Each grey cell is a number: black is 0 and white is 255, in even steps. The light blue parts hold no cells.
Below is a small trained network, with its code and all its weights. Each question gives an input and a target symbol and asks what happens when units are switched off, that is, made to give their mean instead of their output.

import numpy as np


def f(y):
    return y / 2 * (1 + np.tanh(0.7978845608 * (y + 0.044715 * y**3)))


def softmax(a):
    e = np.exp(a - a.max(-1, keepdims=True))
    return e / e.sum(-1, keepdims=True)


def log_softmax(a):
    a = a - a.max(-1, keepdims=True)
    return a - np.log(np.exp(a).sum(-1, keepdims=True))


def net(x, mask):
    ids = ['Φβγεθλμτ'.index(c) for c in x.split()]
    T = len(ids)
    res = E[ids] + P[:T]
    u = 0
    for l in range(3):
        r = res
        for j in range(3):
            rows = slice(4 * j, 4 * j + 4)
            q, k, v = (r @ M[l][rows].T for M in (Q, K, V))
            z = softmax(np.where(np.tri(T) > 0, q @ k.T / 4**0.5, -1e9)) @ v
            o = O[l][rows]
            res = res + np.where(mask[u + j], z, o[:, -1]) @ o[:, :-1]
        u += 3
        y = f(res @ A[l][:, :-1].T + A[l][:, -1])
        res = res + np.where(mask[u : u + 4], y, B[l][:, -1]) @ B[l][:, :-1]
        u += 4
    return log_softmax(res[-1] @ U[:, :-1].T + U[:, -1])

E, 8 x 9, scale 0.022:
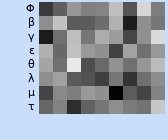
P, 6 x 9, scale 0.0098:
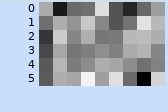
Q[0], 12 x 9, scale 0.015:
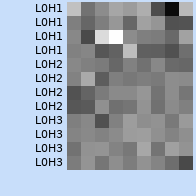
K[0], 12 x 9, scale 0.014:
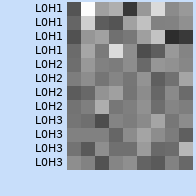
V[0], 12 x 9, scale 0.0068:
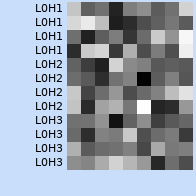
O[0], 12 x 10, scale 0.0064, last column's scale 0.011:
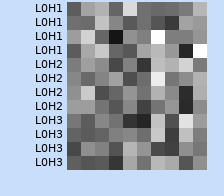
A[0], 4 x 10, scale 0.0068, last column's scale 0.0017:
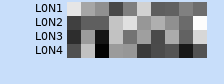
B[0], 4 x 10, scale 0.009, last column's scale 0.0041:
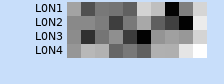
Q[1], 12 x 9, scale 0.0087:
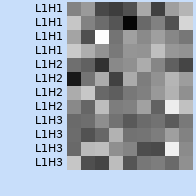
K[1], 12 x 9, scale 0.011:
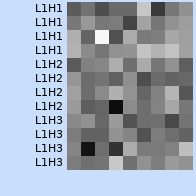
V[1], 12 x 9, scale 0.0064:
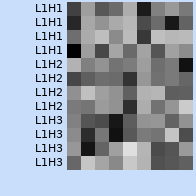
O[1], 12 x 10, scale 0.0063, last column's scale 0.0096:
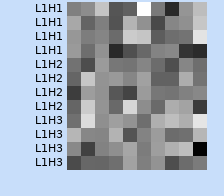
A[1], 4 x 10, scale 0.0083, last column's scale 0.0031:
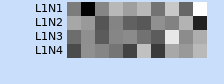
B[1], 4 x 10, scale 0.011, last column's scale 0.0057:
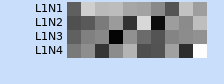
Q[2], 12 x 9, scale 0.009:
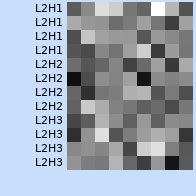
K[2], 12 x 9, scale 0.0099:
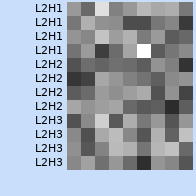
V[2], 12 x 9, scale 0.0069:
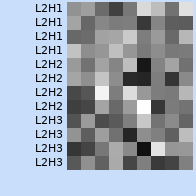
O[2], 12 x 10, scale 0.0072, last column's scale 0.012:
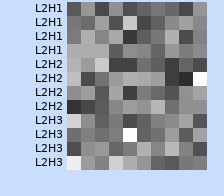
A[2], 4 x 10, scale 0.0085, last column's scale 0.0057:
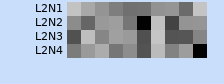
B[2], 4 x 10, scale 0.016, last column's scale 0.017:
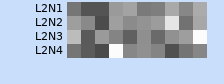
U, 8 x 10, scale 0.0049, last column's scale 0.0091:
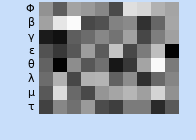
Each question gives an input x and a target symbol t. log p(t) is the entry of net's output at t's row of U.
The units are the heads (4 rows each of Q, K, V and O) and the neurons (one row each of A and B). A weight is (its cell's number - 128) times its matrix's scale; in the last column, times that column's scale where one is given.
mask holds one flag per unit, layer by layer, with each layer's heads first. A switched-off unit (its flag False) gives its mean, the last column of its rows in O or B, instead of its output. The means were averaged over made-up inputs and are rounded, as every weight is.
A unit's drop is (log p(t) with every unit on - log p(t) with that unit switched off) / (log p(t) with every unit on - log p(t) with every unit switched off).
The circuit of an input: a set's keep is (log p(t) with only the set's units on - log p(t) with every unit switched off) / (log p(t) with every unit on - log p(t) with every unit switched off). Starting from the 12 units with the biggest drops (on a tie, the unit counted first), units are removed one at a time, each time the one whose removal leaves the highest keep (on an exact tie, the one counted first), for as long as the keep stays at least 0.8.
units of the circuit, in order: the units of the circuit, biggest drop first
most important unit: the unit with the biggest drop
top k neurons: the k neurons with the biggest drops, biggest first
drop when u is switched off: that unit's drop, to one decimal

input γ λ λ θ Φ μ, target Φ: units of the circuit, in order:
(L0N4 L2N2)
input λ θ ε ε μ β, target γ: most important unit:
L0N1
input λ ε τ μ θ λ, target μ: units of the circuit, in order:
(L0H1 L2H2)
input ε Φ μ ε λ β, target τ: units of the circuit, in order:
(L0H1 L1H1 L1N4)
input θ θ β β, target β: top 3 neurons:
(L1N2 L0N4 L2N1)
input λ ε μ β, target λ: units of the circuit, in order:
(L0H1 L2H3 L1N4)
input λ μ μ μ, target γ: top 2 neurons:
(L0N4 L0N2)
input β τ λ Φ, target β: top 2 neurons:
(L1N1 L0N3)
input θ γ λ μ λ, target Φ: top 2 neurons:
(L2N3 L2N1)
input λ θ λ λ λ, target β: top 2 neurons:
(L0N1 L2N1)
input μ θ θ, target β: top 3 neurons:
(L0N1 L0N4 L2N2)
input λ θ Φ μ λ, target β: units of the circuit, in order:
(L0H1 L2N2)
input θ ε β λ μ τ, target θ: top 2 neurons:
(L0N3 L1N4)
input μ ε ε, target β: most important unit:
L0H3
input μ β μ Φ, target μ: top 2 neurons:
(L1N1 L1N4)
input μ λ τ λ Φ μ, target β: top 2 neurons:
(L0N4 L1N2)
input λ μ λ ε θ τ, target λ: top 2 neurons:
(L1N4 L2N3)
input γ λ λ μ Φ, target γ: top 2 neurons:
(L0N2 L0N4)
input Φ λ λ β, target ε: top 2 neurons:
(L1N2 L0N3)
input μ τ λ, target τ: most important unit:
L1H1
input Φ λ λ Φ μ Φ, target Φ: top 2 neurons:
(L2N1 L0N3)
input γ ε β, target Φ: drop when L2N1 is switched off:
0.2
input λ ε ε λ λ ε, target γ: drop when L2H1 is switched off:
0.1
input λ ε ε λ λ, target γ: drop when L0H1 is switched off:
0.3
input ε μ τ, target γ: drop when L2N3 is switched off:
0.2
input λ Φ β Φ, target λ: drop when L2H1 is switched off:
0.0
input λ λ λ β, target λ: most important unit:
L2H3
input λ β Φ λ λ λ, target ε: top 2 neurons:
(L1N2 L0N1)
